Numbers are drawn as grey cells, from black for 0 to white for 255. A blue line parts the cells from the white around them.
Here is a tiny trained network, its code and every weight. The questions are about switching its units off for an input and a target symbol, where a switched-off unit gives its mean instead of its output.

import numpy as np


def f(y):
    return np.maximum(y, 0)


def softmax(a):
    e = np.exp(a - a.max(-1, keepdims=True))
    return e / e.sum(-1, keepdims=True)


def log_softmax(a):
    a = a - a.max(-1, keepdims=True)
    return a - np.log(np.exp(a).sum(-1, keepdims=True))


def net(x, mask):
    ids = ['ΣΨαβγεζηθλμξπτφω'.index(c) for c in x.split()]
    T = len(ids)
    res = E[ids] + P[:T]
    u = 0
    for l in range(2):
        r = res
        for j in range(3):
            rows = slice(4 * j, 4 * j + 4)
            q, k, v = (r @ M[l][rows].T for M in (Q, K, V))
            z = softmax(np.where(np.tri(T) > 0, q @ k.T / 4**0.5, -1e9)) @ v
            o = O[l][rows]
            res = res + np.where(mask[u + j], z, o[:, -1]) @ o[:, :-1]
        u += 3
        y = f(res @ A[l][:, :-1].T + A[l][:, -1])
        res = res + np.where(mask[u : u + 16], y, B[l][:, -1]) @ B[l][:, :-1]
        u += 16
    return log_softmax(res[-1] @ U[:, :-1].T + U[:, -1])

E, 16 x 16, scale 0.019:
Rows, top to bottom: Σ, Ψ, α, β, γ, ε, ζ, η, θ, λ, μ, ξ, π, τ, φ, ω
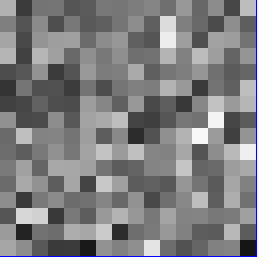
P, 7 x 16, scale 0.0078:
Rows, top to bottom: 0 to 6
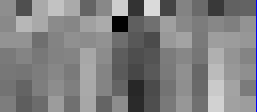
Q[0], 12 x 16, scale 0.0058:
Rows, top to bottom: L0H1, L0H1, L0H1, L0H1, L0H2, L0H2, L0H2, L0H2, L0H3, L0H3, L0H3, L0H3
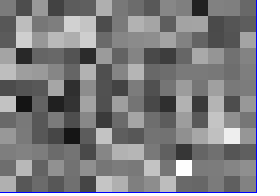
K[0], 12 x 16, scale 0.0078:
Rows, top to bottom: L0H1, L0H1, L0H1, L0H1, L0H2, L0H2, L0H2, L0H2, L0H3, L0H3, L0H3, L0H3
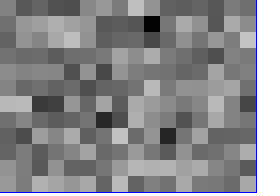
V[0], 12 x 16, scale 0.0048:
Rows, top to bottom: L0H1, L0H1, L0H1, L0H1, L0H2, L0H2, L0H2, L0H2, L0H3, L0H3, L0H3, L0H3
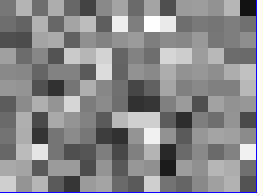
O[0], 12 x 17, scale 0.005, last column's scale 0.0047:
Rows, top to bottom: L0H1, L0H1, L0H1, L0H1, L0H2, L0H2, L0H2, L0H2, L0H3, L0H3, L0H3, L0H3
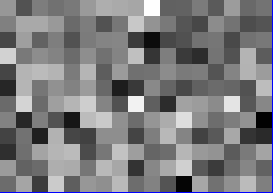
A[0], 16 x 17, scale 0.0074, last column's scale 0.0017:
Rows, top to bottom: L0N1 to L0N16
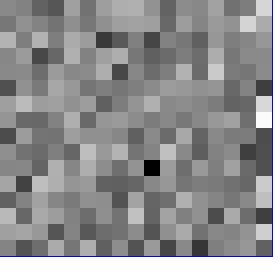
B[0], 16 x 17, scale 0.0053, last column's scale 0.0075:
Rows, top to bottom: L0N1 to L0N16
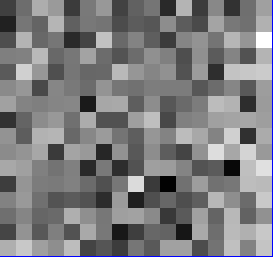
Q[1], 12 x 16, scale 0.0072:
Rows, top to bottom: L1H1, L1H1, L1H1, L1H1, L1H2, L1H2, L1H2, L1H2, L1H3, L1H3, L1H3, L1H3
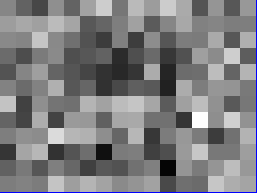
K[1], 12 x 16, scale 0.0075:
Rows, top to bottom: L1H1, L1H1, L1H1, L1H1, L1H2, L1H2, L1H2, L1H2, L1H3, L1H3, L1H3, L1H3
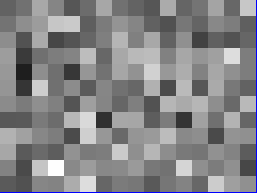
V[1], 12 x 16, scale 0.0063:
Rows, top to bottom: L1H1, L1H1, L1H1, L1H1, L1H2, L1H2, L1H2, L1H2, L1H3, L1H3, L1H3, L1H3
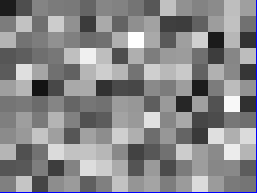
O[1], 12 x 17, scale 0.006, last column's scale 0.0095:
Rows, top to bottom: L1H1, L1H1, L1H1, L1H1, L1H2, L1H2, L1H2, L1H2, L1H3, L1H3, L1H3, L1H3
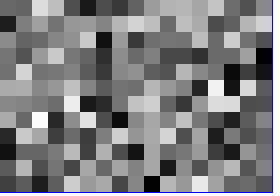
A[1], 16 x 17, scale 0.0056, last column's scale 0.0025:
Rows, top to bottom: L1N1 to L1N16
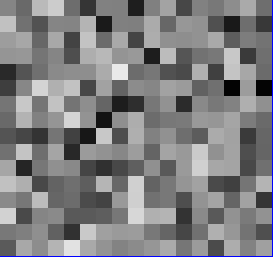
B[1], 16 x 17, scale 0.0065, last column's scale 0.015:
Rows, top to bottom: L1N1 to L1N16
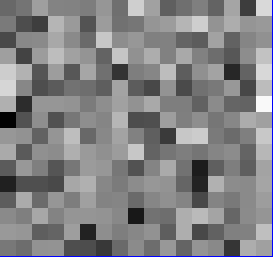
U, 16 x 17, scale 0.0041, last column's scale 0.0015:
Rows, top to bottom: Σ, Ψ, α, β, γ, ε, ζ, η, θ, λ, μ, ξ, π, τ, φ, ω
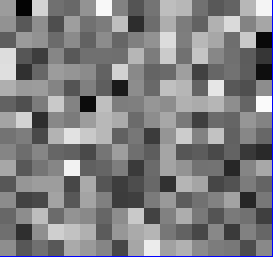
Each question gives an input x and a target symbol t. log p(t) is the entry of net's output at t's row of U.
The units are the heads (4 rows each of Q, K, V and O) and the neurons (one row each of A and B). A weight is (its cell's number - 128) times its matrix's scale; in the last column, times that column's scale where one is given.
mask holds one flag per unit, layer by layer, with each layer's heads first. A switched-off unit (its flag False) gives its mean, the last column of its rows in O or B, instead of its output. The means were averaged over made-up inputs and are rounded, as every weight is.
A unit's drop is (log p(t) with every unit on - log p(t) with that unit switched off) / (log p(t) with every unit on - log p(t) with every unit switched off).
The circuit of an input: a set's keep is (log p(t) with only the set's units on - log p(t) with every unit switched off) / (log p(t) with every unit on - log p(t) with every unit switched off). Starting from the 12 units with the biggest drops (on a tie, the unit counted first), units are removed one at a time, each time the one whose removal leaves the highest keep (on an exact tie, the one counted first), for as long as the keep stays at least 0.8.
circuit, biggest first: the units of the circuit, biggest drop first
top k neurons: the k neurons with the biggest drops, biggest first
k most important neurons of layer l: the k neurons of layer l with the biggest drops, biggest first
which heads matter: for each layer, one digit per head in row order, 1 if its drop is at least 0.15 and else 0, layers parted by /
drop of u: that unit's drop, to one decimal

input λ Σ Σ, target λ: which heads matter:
000 / 001
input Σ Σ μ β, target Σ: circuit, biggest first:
(L1H2, L1H3)
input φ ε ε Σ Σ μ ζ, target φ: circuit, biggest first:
(L1H1, L1H2, L1H3)
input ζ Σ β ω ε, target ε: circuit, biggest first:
(L0H2, L1H1, L1H3)
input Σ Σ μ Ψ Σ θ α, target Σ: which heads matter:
000 / 010
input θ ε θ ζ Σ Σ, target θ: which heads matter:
000 / 001
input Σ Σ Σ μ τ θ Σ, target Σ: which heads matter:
000 / 010
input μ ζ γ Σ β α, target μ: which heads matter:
000 / 011
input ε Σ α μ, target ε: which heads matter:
000 / 110
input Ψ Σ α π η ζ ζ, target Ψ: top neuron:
(L1N8)
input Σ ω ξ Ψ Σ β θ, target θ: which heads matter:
100 / 111
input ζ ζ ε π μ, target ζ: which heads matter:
000 / 110
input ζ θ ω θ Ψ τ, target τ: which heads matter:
100 / 111
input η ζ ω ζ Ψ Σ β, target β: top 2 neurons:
(L1N5, L0N12)
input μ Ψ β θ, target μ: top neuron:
(L1N6)
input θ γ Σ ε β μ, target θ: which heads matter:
000 / 101
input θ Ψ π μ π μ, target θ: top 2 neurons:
(L0N7, L0N11)
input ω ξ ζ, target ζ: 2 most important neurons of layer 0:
(L0N11, L0N13)
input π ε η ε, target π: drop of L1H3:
0.1
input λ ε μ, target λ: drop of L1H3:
0.5
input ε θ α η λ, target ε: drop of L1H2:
0.4
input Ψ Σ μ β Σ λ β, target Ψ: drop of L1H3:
0.2
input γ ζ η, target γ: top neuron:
(L1N4)
